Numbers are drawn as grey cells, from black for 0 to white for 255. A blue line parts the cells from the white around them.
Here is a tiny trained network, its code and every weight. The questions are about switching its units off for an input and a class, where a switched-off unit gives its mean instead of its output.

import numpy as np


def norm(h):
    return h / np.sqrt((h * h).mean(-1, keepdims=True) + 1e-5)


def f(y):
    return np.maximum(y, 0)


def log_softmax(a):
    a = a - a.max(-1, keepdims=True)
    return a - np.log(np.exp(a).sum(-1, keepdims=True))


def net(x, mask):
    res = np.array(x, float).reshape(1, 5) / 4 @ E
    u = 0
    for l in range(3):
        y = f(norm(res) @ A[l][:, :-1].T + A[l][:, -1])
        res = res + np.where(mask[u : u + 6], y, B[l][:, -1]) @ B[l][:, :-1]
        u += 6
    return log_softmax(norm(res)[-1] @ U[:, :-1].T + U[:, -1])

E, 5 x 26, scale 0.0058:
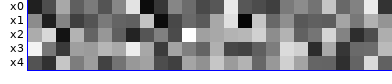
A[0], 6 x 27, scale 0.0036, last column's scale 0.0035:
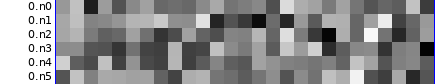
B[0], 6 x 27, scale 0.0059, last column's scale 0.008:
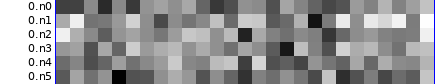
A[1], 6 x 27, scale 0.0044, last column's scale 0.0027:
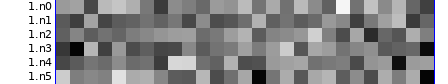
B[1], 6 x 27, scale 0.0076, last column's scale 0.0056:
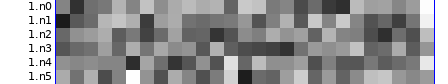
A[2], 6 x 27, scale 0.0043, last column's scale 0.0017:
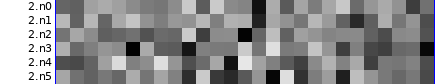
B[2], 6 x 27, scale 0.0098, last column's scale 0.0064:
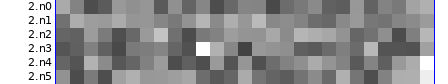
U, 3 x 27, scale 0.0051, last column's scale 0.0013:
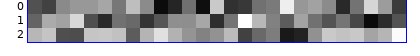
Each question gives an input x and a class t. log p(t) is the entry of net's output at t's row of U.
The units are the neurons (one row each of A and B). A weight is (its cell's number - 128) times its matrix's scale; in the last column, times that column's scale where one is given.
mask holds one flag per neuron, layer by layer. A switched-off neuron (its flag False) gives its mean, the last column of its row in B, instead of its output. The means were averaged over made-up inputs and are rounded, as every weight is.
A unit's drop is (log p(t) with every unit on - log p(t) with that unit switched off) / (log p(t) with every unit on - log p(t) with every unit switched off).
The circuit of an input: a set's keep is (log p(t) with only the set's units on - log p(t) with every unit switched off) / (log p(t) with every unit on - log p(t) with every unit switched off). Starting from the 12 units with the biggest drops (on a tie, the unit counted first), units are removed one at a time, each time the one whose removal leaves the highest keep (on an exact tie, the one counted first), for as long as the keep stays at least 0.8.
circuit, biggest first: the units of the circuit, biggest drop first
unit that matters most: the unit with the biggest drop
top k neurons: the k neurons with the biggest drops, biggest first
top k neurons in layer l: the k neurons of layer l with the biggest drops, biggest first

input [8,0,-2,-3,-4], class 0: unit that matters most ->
1.n1
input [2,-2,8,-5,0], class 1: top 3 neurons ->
0.n1, 0.n5, 2.n2
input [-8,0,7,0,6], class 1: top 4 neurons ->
0.n1, 1.n2, 1.n4, 2.n5
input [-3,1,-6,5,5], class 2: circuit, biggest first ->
1.n5, 2.n1
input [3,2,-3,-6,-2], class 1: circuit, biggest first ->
0.n1, 1.n0, 2.n5
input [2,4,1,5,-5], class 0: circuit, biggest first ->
0.n2, 1.n0
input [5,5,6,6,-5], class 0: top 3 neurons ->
0.n1, 0.n2, 2.n4
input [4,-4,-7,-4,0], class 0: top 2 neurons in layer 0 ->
0.n2, 0.n3
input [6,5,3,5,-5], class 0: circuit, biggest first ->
0.n2, 2.n4
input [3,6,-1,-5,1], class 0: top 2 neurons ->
1.n1, 0.n1
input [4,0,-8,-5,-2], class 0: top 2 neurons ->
1.n1, 0.n2
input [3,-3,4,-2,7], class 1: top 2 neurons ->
0.n1, 0.n0
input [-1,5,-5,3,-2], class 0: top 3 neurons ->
0.n2, 1.n1, 2.n4
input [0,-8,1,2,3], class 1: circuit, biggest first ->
0.n5
